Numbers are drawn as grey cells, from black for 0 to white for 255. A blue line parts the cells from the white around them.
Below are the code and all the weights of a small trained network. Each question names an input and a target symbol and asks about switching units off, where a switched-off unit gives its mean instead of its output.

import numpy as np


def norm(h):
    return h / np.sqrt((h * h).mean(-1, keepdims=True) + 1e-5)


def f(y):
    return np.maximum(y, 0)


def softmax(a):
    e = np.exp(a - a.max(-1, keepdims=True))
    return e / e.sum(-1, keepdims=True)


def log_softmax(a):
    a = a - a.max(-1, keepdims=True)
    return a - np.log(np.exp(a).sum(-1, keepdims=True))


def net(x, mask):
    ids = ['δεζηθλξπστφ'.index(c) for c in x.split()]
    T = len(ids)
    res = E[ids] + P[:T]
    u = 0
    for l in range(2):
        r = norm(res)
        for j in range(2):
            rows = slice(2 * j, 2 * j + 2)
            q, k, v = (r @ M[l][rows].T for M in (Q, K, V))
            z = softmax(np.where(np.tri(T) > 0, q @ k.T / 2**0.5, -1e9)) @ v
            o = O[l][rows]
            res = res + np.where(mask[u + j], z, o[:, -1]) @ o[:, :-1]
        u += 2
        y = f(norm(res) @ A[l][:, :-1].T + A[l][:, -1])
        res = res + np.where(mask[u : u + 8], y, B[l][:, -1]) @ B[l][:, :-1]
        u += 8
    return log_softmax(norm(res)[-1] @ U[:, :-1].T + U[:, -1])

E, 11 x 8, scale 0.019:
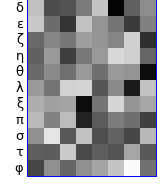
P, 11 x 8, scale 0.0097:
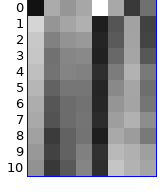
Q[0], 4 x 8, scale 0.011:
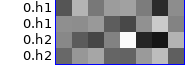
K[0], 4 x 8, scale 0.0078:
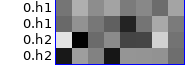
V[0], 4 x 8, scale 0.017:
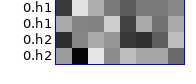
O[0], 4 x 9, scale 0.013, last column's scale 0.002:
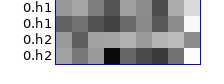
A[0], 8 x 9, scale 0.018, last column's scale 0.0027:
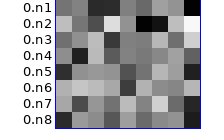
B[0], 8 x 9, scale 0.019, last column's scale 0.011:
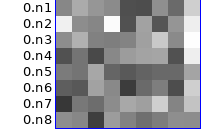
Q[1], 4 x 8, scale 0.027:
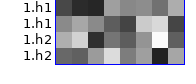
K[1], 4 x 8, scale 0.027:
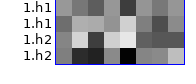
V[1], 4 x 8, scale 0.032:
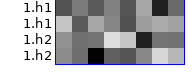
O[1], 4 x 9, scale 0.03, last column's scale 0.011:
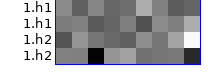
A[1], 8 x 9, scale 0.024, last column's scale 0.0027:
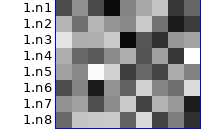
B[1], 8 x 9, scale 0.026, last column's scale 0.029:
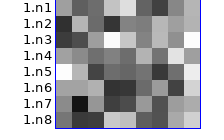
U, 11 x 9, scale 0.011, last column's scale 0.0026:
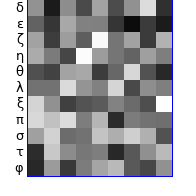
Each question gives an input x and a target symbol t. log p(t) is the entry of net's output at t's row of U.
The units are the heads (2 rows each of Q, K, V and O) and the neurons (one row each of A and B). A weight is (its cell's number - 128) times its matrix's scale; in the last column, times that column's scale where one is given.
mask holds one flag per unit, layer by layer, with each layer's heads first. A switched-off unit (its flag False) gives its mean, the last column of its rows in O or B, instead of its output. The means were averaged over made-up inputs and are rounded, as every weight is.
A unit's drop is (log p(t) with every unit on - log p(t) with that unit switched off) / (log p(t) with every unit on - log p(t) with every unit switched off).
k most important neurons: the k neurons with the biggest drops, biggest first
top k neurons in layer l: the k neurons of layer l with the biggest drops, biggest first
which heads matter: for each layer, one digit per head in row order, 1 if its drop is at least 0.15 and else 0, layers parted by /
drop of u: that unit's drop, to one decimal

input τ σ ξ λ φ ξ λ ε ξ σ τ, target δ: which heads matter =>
11 / 10
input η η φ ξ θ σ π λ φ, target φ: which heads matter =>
01 / 10
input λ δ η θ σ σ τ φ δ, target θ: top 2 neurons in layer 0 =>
[0.n2; 0.n4]
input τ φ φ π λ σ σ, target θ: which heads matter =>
11 / 10
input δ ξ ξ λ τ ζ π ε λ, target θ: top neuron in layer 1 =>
[1.n5]
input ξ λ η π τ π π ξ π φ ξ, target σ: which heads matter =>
01 / 01
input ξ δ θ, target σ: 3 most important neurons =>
[0.n2; 1.n2; 1.n4]
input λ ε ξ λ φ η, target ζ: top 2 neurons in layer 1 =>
[1.n1; 1.n5]
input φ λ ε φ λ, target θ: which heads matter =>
11 / 10
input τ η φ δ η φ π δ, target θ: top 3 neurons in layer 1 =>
[1.n5; 1.n6; 1.n8]
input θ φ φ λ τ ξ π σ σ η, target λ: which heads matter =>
10 / 11
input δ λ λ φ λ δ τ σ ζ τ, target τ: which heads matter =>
10 / 01
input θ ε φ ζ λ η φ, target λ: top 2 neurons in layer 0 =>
[0.n3; 0.n4]
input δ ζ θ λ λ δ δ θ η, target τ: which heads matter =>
00 / 01
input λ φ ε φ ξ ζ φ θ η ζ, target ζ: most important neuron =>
[1.n1]
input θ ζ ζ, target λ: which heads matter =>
10 / 11
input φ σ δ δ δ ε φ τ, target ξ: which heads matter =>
00 / 01
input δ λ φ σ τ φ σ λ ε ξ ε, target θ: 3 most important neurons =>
[0.n2; 0.n4; 1.n5]
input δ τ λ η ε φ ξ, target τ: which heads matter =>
00 / 01
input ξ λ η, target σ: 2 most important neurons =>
[1.n2; 1.n4]
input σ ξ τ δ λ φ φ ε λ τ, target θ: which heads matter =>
01 / 00
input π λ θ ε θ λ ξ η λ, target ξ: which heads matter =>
11 / 11
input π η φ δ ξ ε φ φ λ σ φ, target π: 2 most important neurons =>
[0.n2; 1.n5]
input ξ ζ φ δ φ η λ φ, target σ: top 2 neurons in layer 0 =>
[0.n2; 0.n8]
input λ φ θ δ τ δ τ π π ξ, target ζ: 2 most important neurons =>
[1.n1; 0.n6]
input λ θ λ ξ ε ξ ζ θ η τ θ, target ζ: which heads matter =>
01 / 00
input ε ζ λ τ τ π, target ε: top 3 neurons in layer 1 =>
[1.n1; 1.n3; 1.n5]
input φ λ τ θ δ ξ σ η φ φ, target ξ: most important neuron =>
[0.n8]
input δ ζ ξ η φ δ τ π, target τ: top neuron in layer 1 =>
[1.n5]
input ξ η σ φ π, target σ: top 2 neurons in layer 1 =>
[1.n2; 1.n4]
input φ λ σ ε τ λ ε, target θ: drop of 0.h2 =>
1.0
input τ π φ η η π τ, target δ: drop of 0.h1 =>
0.4
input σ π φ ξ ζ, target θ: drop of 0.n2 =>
0.0
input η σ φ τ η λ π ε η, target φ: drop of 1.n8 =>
0.1
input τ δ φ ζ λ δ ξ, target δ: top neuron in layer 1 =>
[1.n7]
